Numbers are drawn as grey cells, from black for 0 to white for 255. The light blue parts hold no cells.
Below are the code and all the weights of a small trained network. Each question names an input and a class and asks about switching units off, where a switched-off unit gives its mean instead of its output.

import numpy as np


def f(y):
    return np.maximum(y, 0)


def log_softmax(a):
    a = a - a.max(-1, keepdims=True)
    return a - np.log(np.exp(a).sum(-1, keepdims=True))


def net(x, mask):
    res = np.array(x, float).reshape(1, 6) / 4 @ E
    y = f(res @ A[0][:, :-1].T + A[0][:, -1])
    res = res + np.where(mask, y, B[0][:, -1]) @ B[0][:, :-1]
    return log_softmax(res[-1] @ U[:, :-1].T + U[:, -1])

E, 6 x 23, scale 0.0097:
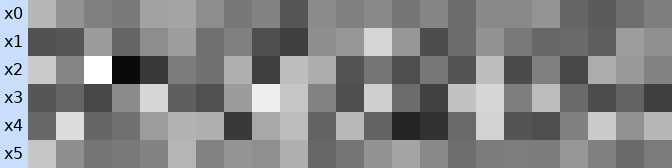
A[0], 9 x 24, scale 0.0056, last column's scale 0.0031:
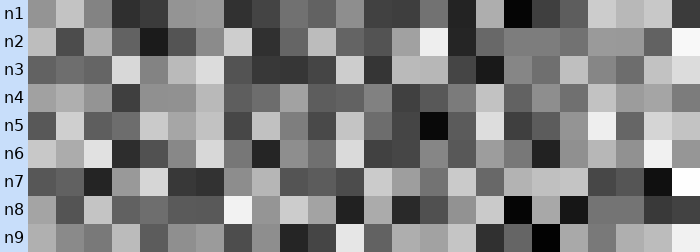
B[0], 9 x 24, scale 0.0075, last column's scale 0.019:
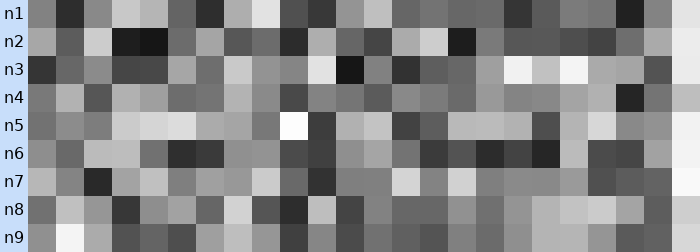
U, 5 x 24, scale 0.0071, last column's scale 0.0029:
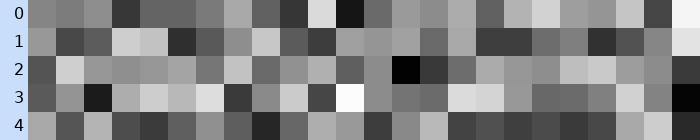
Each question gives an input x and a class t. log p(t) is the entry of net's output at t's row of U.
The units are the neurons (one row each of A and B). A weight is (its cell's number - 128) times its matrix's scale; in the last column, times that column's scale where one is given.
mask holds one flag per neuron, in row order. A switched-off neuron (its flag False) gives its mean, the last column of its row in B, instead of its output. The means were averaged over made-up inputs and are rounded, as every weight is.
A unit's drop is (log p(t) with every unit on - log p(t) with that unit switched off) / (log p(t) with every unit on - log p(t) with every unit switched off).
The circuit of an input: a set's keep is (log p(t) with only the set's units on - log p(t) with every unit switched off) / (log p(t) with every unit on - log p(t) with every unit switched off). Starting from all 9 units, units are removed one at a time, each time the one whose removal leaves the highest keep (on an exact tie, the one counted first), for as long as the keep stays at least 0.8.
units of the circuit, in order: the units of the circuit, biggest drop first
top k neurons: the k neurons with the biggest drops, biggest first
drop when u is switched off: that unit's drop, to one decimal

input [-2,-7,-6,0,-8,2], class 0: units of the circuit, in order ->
[n1]
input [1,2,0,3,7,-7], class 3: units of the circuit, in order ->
[n3; n5]
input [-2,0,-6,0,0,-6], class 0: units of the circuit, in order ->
[n1; n5]
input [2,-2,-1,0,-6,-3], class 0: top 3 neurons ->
[n1; n6; n5]
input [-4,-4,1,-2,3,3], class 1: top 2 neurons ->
[n8; n3]
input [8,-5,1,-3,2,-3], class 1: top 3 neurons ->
[n8; n6; n1]
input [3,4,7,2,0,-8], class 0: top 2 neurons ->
[n8; n5]
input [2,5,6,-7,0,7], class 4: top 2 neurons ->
[n2; n7]
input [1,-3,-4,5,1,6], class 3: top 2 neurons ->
[n6; n1]
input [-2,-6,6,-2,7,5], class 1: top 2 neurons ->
[n1; n6]
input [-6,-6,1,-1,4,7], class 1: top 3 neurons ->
[n3; n8; n1]
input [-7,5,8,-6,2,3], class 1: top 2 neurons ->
[n1; n6]
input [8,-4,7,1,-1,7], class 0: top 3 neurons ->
[n8; n5; n4]
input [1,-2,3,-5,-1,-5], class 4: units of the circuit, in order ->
[n2]
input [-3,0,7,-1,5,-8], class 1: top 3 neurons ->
[n1; n6; n3]
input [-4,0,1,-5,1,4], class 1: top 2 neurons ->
[n6; n1]
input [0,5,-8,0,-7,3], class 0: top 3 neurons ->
[n3; n1; n6]
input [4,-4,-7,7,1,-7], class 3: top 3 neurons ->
[n6; n1; n2]
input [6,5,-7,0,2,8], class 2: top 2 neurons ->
[n3; n9]
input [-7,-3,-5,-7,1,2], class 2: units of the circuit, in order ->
[n7]
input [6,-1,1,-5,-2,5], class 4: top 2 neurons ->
[n2; n8]
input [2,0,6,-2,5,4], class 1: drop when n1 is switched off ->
0.2
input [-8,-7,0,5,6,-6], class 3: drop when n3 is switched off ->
0.3
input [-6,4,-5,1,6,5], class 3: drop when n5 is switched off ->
0.2
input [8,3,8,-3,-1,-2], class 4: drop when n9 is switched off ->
0.0
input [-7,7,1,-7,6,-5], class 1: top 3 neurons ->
[n1; n6; n8]
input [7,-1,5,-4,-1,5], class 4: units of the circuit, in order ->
[n2]
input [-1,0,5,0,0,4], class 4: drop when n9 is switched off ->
0.1
